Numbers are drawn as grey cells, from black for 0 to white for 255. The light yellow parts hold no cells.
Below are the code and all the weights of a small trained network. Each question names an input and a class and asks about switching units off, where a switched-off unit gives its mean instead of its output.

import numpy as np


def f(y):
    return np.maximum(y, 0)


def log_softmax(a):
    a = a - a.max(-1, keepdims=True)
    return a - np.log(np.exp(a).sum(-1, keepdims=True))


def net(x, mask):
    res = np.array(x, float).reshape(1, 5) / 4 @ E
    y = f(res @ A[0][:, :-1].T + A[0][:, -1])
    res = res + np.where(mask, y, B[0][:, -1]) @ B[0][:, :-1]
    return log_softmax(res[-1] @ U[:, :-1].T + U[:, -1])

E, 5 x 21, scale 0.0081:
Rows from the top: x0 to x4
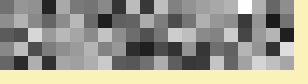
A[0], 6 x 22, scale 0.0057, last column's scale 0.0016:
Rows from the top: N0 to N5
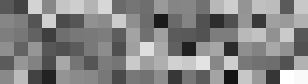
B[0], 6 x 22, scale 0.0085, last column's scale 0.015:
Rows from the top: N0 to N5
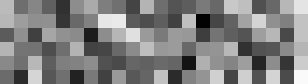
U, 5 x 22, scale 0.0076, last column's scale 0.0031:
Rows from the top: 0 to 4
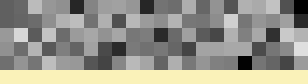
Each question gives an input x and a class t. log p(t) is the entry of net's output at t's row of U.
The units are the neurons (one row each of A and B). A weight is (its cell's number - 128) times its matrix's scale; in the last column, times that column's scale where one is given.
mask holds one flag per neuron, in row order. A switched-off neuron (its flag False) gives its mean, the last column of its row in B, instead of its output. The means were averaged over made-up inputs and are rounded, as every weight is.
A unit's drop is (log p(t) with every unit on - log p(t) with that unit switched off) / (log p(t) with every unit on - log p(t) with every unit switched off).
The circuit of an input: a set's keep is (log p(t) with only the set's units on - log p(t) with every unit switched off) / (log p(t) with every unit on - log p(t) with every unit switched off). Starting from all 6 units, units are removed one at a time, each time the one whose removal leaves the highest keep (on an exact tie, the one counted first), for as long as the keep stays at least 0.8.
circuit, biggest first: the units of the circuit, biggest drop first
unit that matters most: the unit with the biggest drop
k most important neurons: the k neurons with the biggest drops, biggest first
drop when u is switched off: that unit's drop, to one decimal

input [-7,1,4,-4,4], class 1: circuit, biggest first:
N5
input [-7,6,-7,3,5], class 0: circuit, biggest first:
N5, N0
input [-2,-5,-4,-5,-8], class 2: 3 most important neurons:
N5, N1, N2
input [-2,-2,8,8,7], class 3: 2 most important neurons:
N0, N1
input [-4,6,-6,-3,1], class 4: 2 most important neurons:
N0, N4
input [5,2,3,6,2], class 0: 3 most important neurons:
N4, N3, N2
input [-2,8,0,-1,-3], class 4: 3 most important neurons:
N5, N0, N1
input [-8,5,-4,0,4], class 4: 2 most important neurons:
N0, N4
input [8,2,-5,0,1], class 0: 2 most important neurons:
N2, N0
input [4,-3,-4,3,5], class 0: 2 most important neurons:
N2, N5
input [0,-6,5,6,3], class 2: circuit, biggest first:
N5, N0
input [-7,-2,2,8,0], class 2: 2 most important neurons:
N5, N4
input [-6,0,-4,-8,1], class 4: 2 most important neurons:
N5, N0
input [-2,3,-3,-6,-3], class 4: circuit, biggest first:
N5
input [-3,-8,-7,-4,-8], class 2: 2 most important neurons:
N5, N1
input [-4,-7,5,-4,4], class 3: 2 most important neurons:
N0, N2
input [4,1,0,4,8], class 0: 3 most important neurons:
N2, N5, N4
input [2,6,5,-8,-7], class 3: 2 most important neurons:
N4, N2
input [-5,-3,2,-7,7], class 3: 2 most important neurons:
N0, N2
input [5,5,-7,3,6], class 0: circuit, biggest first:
N2
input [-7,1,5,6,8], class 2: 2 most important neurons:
N5, N4
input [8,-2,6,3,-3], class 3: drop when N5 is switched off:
0.0
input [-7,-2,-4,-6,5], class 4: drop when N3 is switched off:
0.1
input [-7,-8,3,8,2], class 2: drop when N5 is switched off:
0.8
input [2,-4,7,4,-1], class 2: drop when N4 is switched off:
0.2
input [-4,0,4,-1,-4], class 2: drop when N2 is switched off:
0.2
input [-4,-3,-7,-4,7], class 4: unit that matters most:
N3
